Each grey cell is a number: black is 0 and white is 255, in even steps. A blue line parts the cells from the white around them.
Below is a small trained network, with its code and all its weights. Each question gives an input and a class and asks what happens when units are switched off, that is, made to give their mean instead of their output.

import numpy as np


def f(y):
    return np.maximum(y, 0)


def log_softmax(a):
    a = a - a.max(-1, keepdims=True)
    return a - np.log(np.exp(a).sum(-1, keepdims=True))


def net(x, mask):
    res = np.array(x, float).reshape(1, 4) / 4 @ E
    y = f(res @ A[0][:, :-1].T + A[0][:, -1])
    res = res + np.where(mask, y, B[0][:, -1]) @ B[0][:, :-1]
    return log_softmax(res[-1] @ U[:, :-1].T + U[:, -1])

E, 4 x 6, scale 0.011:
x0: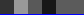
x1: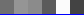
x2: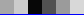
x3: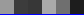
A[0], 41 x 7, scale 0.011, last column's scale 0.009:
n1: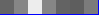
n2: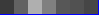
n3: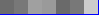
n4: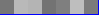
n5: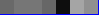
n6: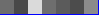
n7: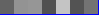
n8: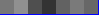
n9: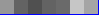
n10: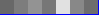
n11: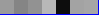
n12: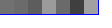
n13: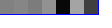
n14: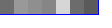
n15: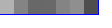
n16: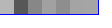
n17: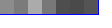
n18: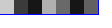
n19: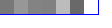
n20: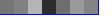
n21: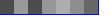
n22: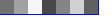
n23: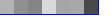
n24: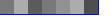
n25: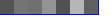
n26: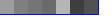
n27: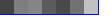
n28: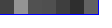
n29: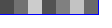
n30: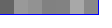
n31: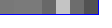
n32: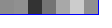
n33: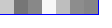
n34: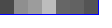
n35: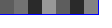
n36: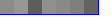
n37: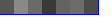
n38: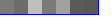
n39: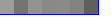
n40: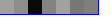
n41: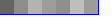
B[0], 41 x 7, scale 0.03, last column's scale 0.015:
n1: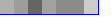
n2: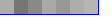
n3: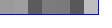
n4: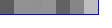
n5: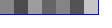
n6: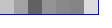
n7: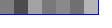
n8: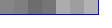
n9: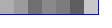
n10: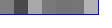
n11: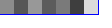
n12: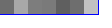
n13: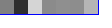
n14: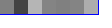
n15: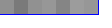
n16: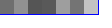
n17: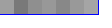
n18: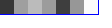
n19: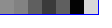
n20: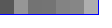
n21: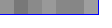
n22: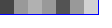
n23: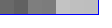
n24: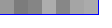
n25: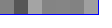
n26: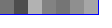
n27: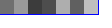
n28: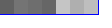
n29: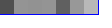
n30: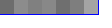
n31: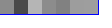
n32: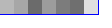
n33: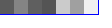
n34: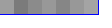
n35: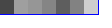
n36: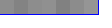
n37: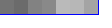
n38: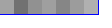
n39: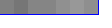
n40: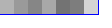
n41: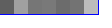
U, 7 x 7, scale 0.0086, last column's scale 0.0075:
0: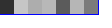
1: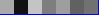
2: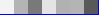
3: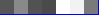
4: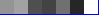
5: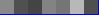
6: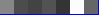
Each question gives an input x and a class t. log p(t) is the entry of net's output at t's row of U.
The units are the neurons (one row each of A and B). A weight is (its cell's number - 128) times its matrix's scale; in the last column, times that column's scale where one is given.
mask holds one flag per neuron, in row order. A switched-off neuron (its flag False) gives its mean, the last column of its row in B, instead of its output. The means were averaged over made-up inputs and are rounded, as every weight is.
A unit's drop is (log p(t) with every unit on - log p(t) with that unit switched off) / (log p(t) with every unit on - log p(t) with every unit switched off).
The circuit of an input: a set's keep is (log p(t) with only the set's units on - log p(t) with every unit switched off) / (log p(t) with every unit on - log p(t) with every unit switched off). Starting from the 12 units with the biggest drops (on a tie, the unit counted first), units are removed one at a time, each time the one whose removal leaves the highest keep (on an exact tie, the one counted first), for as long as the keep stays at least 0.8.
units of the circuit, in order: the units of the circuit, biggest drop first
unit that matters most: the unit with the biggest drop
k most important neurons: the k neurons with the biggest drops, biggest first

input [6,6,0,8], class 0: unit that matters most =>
n18
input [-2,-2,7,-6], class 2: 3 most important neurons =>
[n32; n18; n9]
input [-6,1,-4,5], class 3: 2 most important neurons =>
[n33; n22]
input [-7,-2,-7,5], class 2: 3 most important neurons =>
[n6; n1; n28]
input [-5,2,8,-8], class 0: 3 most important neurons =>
[n22; n4; n6]
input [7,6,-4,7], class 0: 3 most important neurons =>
[n18; n35; n33]
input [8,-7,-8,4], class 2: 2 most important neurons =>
[n6; n2]
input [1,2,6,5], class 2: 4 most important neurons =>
[n40; n22; n32; n29]
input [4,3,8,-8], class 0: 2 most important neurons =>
[n22; n4]
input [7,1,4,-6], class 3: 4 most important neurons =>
[n18; n8; n37; n27]
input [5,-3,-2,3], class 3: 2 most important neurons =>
[n28; n19]
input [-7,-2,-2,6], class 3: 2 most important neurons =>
[n33; n23]
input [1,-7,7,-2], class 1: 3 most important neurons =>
[n5; n13; n11]
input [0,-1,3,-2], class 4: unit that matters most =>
n18
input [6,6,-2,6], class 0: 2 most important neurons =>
[n35; n18]
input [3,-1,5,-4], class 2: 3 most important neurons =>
[n18; n32; n35]
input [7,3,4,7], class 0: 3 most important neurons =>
[n18; n35; n33]
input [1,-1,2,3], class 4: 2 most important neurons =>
[n22; n29]
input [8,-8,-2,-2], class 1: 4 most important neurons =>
[n5; n13; n11; n33]
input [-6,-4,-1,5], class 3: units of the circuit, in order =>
[n33]
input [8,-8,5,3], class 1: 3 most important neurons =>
[n5; n13; n33]
